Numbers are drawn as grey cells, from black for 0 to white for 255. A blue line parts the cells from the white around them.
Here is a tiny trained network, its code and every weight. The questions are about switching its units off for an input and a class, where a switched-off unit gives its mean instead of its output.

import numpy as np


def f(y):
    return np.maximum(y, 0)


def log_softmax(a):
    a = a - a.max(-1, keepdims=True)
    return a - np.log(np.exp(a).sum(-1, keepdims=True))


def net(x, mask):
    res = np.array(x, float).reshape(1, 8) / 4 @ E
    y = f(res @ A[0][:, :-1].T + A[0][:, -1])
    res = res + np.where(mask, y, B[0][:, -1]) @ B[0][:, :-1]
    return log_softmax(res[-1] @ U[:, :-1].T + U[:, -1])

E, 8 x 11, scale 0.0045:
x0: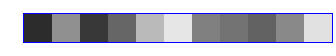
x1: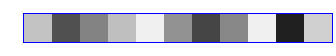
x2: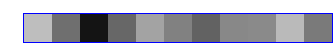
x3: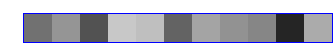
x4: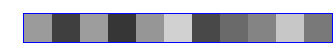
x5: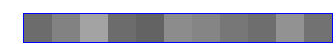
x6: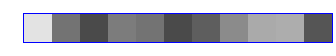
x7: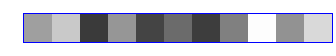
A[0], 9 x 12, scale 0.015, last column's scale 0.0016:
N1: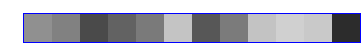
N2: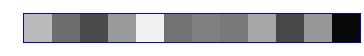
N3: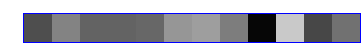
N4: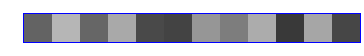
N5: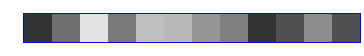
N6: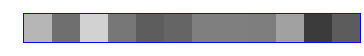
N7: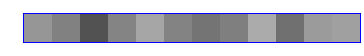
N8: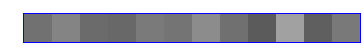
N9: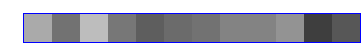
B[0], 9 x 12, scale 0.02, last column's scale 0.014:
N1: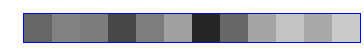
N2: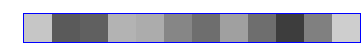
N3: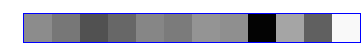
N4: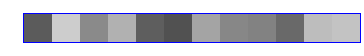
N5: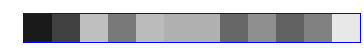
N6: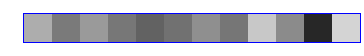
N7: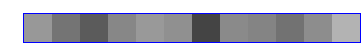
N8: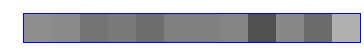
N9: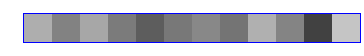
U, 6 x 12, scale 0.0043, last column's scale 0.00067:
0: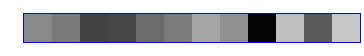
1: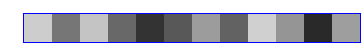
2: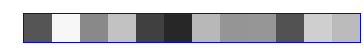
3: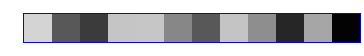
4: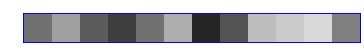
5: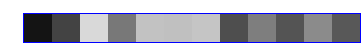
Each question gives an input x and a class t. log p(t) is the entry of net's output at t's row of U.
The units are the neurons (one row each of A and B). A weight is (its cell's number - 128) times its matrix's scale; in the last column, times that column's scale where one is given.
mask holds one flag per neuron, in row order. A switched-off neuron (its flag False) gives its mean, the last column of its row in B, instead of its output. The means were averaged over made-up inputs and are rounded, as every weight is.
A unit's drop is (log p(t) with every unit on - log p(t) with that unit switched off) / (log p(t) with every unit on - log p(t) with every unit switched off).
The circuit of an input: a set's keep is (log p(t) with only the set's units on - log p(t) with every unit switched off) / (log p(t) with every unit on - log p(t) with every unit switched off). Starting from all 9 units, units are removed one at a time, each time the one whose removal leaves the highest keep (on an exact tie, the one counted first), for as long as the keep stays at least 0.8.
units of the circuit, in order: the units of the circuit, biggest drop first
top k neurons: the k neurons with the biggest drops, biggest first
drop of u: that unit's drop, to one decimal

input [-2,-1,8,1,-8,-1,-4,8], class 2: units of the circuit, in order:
N4
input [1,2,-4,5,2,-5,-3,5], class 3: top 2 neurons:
N2, N7
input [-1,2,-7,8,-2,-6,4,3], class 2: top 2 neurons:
N4, N3
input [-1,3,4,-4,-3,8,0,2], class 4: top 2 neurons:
N3, N5
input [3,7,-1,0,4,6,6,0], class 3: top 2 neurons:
N2, N7
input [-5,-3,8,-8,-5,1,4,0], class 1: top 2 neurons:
N6, N9
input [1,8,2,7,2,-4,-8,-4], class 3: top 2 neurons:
N2, N7
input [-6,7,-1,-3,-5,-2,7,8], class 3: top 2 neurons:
N2, N7
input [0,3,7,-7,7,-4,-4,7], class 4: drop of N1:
0.2
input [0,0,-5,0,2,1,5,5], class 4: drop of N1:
0.1
